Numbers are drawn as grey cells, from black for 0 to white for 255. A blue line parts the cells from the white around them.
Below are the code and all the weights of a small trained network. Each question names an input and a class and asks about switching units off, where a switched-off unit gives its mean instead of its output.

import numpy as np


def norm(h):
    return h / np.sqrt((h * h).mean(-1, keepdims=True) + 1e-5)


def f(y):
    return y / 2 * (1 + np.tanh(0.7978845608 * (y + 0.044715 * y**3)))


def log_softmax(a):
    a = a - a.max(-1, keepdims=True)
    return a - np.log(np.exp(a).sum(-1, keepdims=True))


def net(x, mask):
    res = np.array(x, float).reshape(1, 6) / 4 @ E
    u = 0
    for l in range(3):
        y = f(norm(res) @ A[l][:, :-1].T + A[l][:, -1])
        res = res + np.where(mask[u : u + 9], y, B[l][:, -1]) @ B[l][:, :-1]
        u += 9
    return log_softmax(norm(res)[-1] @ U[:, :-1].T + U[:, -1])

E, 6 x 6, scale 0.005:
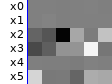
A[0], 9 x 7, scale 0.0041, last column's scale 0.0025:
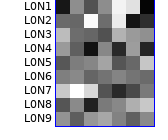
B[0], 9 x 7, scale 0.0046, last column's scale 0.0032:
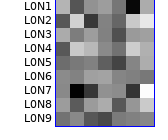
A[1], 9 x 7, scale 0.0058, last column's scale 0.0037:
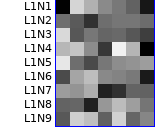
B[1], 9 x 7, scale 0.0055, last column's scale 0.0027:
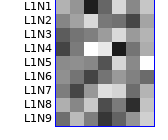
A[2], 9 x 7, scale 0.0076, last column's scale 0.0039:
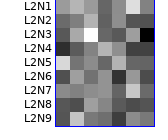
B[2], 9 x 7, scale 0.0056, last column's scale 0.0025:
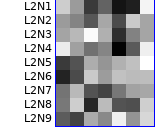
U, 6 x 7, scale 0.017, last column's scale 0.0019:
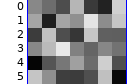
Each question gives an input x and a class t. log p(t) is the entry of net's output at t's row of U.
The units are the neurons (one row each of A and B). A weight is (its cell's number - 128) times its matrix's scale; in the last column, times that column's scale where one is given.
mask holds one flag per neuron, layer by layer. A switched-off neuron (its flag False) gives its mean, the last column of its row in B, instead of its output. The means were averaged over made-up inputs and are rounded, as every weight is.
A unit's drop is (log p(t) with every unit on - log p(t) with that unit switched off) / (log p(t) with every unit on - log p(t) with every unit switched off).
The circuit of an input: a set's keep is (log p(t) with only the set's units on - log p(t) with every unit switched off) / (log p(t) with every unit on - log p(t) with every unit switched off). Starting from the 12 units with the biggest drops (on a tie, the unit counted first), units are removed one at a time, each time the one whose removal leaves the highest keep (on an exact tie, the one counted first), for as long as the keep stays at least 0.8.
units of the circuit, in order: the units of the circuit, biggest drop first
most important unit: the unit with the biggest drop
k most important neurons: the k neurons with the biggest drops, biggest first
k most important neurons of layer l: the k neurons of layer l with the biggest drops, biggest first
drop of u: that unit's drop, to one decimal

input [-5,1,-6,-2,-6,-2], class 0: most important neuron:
[L0N7]
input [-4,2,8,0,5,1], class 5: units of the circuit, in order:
[L0N7; L1N8]
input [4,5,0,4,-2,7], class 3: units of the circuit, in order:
[L0N7; L1N4]
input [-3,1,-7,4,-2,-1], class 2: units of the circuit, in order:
[L1N1; L0N2]
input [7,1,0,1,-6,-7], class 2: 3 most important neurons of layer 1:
[L1N1; L1N7; L1N4]
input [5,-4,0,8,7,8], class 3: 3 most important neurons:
[L0N7; L1N4; L1N1]
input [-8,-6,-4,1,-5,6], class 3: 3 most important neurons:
[L1N4; L0N1; L0N2]
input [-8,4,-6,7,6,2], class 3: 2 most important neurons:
[L1N4; L2N3]
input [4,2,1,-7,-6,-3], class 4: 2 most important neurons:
[L0N4; L2N6]
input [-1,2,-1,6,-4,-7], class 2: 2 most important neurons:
[L0N7; L1N1]
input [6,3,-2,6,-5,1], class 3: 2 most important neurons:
[L1N4; L2N3]
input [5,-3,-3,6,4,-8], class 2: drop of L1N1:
0.2
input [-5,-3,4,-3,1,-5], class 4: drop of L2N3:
0.0
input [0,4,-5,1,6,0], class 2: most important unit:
L0N2
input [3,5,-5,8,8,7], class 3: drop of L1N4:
0.2
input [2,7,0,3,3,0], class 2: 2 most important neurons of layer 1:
[L1N4; L1N9]
